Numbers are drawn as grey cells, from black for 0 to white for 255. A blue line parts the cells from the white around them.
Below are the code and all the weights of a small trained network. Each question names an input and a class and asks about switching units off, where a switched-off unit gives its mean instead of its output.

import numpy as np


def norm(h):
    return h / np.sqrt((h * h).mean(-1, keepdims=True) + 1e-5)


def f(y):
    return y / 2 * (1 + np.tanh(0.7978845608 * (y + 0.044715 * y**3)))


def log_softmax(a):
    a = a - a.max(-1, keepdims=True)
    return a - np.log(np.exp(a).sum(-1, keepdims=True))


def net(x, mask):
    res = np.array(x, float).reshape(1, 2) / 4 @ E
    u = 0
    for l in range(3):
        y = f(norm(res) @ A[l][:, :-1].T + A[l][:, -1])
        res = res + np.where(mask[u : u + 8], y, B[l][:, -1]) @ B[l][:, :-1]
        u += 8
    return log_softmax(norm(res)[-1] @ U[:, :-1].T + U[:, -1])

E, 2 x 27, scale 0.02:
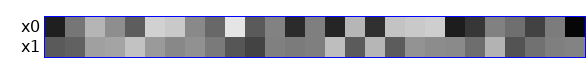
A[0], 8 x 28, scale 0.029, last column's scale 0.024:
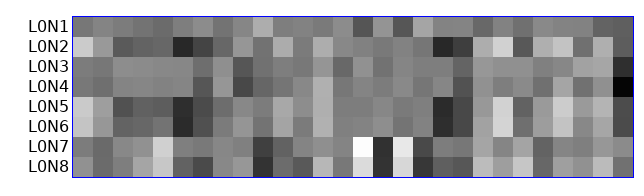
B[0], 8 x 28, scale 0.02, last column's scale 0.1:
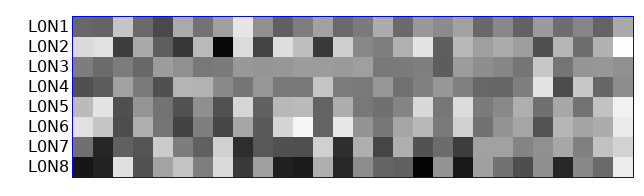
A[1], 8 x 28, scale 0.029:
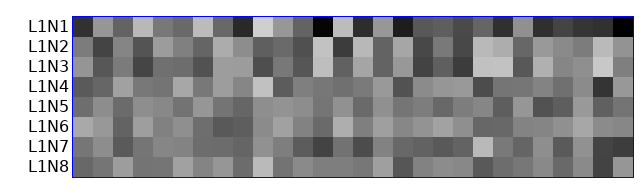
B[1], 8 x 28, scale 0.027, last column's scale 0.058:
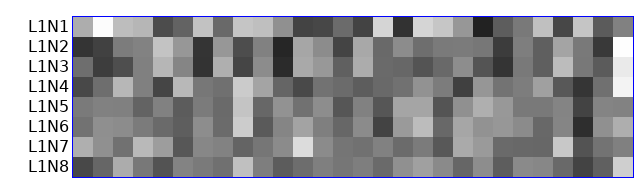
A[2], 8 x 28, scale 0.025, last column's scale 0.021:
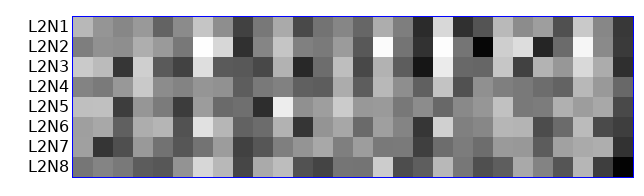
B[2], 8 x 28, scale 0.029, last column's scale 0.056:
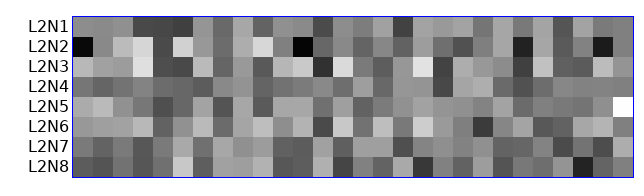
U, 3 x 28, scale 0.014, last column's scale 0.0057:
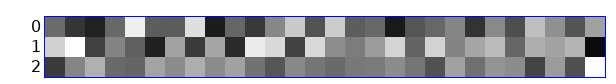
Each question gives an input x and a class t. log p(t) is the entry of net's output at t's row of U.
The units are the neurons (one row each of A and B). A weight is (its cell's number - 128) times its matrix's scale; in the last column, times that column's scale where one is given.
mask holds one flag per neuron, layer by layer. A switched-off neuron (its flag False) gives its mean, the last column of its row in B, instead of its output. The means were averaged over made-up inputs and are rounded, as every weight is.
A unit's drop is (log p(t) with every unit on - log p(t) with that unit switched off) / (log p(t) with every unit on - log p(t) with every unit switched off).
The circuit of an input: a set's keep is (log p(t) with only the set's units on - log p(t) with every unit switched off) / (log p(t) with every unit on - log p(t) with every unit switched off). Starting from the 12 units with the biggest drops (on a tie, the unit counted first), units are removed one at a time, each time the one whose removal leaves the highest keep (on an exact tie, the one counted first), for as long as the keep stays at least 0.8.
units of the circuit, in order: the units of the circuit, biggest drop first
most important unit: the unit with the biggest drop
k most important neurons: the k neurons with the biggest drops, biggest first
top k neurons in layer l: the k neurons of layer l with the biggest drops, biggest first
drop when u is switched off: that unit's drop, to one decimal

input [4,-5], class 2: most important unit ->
L0N2
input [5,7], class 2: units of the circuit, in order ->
L0N2, L0N7
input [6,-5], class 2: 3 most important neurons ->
L0N2, L0N6, L0N7
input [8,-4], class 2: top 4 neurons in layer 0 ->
L0N2, L0N6, L0N7, L0N5
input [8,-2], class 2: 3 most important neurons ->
L0N2, L0N6, L0N7
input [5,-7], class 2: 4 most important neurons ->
L0N2, L0N6, L0N7, L0N5
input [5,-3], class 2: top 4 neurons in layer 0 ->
L0N2, L0N6, L0N7, L0N5
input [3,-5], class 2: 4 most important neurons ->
L0N2, L0N6, L0N7, L0N5
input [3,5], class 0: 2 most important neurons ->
L0N2, L0N5
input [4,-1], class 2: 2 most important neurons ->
L0N2, L0N6
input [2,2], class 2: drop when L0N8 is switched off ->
0.4
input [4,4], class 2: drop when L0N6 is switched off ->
1.7
